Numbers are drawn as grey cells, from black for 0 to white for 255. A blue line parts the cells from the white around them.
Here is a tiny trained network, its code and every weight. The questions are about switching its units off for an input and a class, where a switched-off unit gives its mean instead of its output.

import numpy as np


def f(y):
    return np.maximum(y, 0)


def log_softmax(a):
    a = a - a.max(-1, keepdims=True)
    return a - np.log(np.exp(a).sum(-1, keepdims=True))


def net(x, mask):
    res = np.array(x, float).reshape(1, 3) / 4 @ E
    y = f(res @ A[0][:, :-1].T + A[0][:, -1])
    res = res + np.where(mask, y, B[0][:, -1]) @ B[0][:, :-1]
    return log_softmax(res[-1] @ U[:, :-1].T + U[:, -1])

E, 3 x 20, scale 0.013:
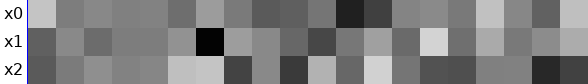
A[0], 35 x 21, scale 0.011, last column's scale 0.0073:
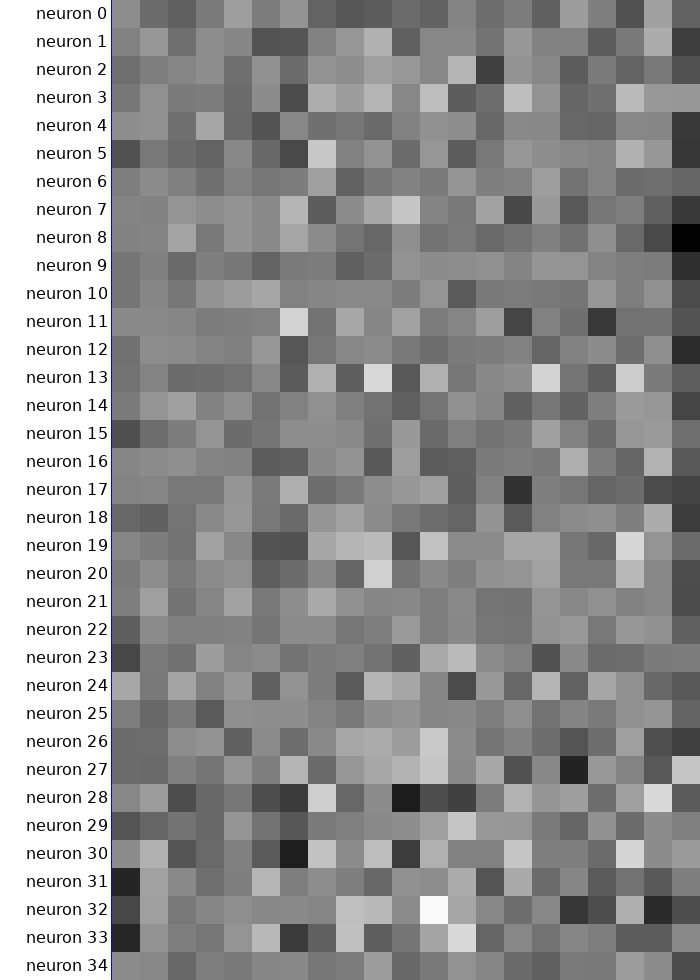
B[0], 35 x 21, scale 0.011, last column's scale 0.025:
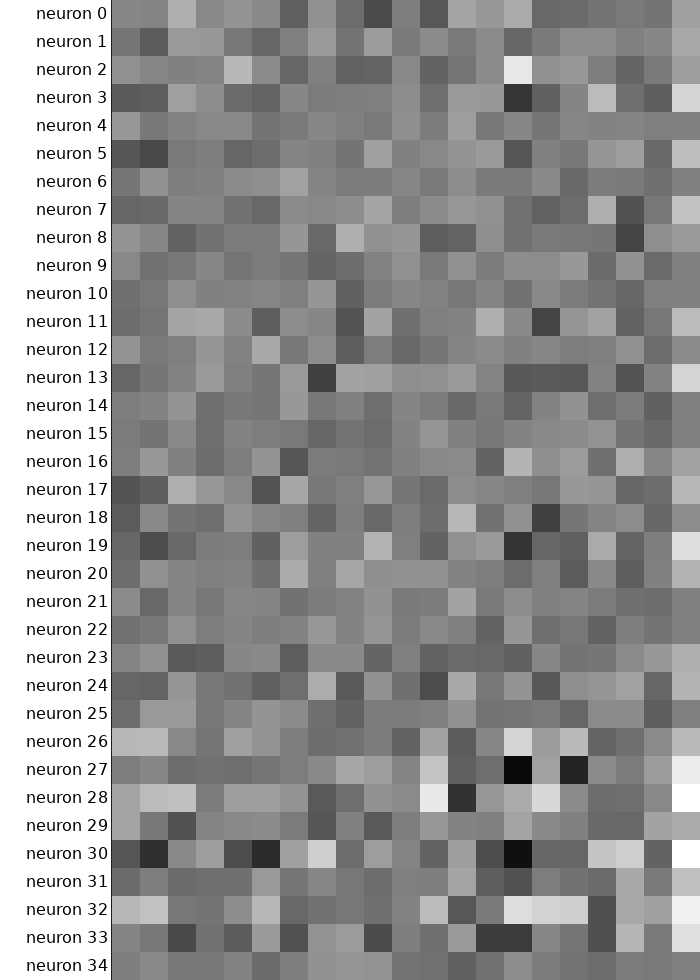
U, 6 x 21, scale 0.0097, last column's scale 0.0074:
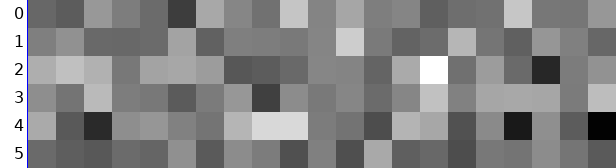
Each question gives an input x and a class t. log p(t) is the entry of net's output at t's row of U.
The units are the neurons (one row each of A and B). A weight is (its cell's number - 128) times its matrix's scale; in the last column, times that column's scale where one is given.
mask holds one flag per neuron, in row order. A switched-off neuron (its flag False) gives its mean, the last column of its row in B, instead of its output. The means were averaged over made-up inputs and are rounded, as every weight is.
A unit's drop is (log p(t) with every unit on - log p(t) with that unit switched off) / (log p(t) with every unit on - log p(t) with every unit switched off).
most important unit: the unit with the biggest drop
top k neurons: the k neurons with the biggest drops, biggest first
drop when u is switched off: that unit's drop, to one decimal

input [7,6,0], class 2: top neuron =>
(neuron 28)
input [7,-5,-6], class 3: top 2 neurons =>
(neuron 24; neuron 32)
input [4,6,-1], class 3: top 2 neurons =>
(neuron 27; neuron 28)
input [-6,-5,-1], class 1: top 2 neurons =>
(neuron 32; neuron 27)
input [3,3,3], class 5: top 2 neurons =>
(neuron 28; neuron 32)
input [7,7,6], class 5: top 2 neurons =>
(neuron 32; neuron 26)
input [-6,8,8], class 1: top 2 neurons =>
(neuron 32; neuron 30)
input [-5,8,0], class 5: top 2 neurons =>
(neuron 33; neuron 30)
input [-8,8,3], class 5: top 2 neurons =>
(neuron 28; neuron 33)
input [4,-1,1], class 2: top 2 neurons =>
(neuron 30; neuron 33)
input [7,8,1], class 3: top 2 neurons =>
(neuron 32; neuron 26)
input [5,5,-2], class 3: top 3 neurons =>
(neuron 27; neuron 28; neuron 16)
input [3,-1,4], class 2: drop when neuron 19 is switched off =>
0.2
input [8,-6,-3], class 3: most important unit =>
neuron 24
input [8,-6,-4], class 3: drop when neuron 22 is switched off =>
0.0
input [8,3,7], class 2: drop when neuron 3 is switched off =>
0.1
